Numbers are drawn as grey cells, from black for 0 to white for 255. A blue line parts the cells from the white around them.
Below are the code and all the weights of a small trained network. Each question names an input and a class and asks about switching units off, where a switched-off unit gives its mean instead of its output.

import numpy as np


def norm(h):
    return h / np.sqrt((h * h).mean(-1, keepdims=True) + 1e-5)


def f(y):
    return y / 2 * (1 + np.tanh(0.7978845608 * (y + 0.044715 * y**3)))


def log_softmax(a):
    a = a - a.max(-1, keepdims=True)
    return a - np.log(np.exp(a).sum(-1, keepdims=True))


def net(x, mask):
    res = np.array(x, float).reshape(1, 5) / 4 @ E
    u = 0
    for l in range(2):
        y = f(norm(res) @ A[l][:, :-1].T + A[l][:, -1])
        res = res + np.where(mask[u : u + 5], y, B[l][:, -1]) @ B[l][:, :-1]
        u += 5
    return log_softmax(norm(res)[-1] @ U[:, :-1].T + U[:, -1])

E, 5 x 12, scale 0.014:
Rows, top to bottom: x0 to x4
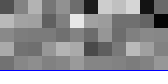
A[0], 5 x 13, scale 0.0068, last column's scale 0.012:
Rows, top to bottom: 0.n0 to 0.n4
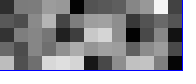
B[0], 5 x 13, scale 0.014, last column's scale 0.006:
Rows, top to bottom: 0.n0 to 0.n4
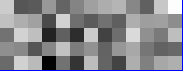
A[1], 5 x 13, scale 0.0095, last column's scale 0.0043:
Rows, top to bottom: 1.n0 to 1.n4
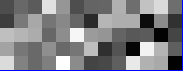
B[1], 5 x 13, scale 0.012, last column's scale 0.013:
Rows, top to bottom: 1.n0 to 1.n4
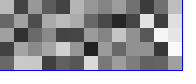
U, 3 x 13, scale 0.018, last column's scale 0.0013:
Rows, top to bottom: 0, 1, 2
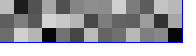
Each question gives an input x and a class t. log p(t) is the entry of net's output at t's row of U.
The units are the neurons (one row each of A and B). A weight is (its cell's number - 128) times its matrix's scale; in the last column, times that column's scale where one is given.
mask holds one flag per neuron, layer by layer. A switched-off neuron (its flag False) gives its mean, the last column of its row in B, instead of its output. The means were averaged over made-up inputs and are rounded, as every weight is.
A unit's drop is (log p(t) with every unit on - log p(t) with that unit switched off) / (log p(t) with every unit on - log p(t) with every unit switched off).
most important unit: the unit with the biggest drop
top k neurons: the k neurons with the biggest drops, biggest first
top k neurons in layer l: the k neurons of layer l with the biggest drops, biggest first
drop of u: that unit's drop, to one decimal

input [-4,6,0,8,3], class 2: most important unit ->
0.n4
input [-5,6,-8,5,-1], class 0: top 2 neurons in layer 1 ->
[1.n2; 1.n1]
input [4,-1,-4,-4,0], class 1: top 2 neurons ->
[1.n1; 0.n4]
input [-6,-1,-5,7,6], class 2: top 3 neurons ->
[1.n4; 0.n4; 1.n1]
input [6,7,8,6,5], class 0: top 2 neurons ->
[1.n2; 1.n3]
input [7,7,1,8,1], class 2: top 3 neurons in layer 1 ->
[1.n4; 1.n3; 1.n2]
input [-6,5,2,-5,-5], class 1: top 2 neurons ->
[1.n3; 1.n0]
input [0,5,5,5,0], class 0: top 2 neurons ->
[1.n2; 0.n2]
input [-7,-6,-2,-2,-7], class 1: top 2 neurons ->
[1.n3; 1.n2]
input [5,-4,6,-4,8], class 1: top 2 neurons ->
[1.n1; 1.n2]
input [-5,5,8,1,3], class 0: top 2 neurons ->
[1.n2; 1.n1]
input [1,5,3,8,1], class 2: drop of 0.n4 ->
0.2
